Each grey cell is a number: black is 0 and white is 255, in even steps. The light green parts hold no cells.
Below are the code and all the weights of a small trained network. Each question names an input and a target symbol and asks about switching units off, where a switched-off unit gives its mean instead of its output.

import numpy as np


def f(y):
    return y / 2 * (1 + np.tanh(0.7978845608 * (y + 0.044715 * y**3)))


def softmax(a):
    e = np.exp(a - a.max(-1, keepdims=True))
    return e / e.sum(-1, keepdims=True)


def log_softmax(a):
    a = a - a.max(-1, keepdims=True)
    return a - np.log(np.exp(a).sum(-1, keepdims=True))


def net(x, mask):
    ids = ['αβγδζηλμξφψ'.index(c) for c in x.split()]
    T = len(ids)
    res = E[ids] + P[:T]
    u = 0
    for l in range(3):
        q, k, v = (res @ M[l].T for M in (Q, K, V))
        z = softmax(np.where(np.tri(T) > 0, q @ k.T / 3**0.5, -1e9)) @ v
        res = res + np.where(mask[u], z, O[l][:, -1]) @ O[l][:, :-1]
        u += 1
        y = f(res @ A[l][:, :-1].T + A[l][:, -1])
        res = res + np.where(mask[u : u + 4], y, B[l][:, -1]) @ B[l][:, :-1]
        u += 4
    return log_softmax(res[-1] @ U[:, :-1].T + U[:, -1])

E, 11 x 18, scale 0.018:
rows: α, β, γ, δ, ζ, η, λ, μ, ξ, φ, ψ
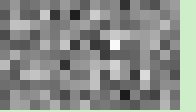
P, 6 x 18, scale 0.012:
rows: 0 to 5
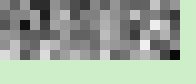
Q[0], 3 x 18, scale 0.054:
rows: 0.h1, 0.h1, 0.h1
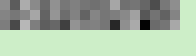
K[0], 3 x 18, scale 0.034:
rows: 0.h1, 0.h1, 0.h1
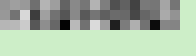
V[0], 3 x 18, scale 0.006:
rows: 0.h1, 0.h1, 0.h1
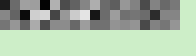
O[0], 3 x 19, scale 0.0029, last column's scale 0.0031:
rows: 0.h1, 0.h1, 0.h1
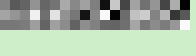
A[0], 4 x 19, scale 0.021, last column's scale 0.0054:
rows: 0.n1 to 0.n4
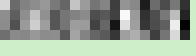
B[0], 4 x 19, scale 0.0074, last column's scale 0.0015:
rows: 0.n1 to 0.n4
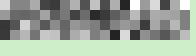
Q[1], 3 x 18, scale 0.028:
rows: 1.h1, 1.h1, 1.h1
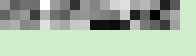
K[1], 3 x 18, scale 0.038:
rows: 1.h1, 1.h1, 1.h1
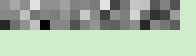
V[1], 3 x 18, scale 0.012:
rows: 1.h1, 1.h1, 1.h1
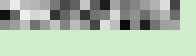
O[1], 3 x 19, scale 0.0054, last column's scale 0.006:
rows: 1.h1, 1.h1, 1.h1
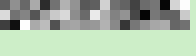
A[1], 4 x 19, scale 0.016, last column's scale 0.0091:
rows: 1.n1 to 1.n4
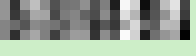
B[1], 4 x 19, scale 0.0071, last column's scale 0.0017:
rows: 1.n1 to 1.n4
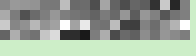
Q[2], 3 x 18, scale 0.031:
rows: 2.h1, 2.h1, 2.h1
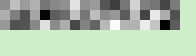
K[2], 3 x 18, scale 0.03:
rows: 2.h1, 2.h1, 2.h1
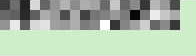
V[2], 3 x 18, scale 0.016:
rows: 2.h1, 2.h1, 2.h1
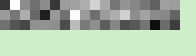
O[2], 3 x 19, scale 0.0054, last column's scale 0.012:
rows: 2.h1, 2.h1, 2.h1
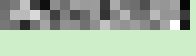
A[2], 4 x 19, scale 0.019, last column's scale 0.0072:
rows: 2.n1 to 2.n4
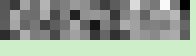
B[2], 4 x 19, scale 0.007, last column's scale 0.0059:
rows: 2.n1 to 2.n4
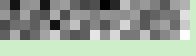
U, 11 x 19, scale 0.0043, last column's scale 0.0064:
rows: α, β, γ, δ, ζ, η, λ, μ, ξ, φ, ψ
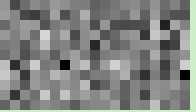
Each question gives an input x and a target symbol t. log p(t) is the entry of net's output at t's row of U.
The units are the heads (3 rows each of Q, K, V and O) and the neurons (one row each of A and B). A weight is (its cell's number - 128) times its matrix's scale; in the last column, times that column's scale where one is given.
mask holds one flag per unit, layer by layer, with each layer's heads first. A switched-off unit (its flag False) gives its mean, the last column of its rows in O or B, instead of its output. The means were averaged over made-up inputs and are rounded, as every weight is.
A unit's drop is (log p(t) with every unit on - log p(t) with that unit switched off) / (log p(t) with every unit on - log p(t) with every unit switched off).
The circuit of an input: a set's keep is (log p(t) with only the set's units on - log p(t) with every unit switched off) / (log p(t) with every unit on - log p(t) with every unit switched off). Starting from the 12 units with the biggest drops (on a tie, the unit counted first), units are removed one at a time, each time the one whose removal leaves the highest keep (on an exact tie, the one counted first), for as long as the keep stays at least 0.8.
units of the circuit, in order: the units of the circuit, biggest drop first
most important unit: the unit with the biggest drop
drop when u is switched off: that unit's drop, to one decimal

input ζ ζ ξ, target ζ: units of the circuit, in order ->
(2.h1)
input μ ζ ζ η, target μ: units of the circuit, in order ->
(1.h1; 0.h1)
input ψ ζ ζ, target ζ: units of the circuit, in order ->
(0.h1; 2.h1)
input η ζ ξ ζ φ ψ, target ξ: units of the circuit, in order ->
(1.n3; 1.h1)
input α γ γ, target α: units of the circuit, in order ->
(2.n1; 1.h1)
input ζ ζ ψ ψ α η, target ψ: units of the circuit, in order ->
(1.h1; 2.n4; 2.h1)
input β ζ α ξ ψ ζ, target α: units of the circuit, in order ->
(2.n1; 1.h1; 2.h1)
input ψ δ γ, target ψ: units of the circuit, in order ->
(1.h1; 2.n4)
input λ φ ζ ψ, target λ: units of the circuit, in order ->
(2.n2; 2.h1)
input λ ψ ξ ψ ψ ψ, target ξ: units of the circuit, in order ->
(0.n1; 1.n3; 1.h1)
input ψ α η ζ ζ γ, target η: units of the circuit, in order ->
(1.h1; 2.n3; 2.h1)
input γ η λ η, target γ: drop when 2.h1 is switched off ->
0.1
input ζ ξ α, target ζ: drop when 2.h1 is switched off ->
0.8
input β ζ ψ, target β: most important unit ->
2.h1
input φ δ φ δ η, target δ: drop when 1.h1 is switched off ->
0.3
